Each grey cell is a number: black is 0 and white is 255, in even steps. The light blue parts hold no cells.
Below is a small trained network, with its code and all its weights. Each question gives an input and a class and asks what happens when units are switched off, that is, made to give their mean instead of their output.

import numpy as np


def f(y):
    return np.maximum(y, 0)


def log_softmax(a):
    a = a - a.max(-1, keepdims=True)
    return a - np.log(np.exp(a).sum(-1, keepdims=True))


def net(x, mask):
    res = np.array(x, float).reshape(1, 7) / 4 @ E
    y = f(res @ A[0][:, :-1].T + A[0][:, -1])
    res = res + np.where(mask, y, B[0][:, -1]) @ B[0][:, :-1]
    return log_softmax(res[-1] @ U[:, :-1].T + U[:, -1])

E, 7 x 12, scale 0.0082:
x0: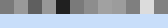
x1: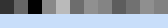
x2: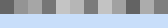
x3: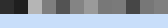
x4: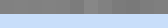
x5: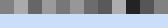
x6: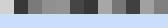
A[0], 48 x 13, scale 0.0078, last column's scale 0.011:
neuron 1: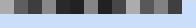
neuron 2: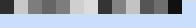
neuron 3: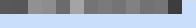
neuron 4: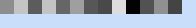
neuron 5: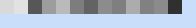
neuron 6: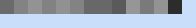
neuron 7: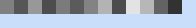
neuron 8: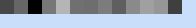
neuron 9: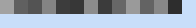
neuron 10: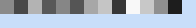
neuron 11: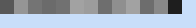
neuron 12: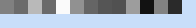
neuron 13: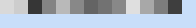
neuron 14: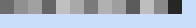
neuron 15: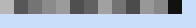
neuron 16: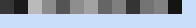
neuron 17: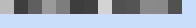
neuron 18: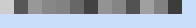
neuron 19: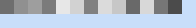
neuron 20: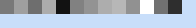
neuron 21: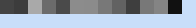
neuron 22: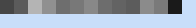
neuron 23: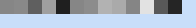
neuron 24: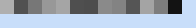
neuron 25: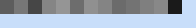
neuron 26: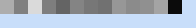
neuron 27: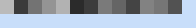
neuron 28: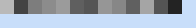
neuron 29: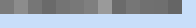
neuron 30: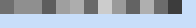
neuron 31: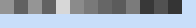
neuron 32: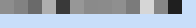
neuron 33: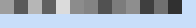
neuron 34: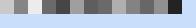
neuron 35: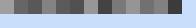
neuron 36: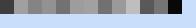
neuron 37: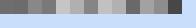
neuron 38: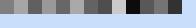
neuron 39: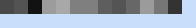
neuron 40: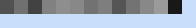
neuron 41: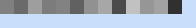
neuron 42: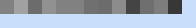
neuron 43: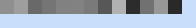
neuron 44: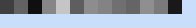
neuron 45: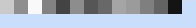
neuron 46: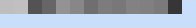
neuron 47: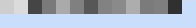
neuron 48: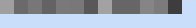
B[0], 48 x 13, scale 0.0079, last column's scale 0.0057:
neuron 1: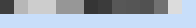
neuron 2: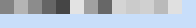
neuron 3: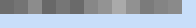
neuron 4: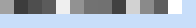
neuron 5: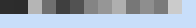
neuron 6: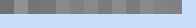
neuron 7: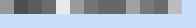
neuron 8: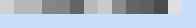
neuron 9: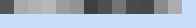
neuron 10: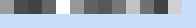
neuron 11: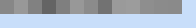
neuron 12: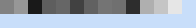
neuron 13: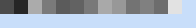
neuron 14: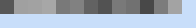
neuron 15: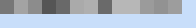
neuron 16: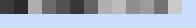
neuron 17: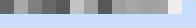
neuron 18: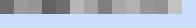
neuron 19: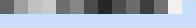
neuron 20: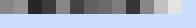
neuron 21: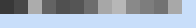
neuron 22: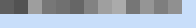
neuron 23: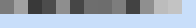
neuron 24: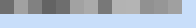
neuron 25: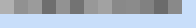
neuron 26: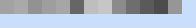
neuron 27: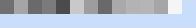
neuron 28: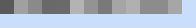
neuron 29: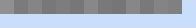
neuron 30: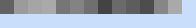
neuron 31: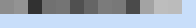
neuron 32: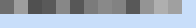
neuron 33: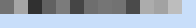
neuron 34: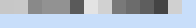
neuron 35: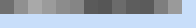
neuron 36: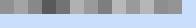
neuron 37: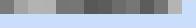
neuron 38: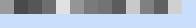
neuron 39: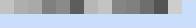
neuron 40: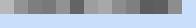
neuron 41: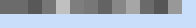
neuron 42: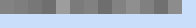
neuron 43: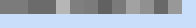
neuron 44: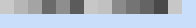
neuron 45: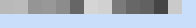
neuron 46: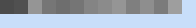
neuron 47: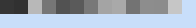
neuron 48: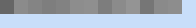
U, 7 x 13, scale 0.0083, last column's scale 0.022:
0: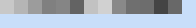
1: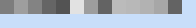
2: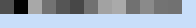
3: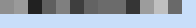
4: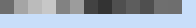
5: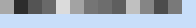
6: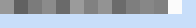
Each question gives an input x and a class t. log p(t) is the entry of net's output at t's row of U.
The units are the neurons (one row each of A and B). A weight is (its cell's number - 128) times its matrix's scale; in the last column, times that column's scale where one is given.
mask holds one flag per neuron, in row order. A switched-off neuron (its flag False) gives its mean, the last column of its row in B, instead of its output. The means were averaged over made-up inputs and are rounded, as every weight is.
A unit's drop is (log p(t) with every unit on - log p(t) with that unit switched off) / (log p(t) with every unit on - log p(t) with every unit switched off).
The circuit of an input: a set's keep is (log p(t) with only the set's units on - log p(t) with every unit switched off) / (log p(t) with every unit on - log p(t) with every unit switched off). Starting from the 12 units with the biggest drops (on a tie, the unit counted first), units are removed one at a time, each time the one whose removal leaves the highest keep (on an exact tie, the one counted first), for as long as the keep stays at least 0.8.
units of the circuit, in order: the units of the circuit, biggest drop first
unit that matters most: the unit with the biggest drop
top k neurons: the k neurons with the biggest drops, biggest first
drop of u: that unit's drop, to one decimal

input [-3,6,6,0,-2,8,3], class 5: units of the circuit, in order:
(neuron 4)
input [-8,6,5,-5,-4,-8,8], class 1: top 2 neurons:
(neuron 27; neuron 17)
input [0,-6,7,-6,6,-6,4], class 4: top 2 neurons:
(neuron 19; neuron 30)
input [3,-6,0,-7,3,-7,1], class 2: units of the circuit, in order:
(neuron 13; neuron 5)
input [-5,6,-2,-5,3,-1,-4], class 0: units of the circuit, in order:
(neuron 8; neuron 44)
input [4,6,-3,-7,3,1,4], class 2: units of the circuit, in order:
(neuron 13; neuron 5)
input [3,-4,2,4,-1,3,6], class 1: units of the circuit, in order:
(neuron 18; neuron 17; neuron 27)
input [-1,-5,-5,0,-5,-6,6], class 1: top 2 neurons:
(neuron 17; neuron 27)
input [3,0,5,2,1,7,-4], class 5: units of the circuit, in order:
(neuron 4; neuron 38)
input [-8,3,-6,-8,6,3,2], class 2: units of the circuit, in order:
(neuron 5; neuron 47)
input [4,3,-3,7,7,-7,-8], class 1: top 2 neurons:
(neuron 2; neuron 36)
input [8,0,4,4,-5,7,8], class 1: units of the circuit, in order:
(neuron 17; neuron 18)
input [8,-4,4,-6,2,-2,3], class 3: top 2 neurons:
(neuron 20; neuron 23)
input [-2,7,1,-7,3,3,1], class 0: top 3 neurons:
(neuron 8; neuron 44; neuron 39)
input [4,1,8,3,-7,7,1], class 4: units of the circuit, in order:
(neuron 19)
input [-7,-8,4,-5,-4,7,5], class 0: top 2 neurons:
(neuron 34; neuron 45)
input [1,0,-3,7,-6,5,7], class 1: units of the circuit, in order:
(neuron 27; neuron 17)
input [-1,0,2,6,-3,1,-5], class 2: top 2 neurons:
(neuron 16; neuron 27)
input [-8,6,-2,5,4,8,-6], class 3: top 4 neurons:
(neuron 12; neuron 31; neuron 33; neuron 10)
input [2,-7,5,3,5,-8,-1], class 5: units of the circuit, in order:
(neuron 10)
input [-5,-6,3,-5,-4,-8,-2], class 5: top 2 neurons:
(neuron 10; neuron 7)
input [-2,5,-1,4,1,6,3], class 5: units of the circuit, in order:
(neuron 4; neuron 38)
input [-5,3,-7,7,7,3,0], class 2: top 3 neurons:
(neuron 16; neuron 21; neuron 19)
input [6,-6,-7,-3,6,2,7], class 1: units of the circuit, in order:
(neuron 17; neuron 18)
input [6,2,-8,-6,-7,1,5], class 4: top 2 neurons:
(neuron 1; neuron 9)
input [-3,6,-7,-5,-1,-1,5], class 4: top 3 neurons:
(neuron 1; neuron 9; neuron 35)
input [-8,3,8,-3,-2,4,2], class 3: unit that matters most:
neuron 12
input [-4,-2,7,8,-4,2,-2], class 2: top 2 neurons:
(neuron 16; neuron 21)
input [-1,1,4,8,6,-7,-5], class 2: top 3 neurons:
(neuron 16; neuron 21; neuron 4)
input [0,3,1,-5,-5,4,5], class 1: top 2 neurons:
(neuron 27; neuron 17)
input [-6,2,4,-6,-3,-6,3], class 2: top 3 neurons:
(neuron 13; neuron 5; neuron 47)
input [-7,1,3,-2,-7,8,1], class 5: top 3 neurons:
(neuron 4; neuron 38; neuron 20)
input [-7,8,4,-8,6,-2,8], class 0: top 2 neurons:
(neuron 8; neuron 44)
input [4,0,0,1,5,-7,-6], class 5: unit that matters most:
neuron 10
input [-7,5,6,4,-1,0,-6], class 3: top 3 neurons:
(neuron 12; neuron 31; neuron 33)
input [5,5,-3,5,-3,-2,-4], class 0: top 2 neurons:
(neuron 39; neuron 8)
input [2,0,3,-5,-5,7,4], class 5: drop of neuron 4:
0.6
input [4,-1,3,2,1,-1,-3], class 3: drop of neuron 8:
0.1
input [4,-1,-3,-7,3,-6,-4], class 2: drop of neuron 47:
0.1
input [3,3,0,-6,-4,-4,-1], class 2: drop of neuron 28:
0.0
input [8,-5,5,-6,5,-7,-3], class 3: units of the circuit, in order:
(neuron 20)
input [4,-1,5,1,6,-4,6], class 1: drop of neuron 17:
0.2
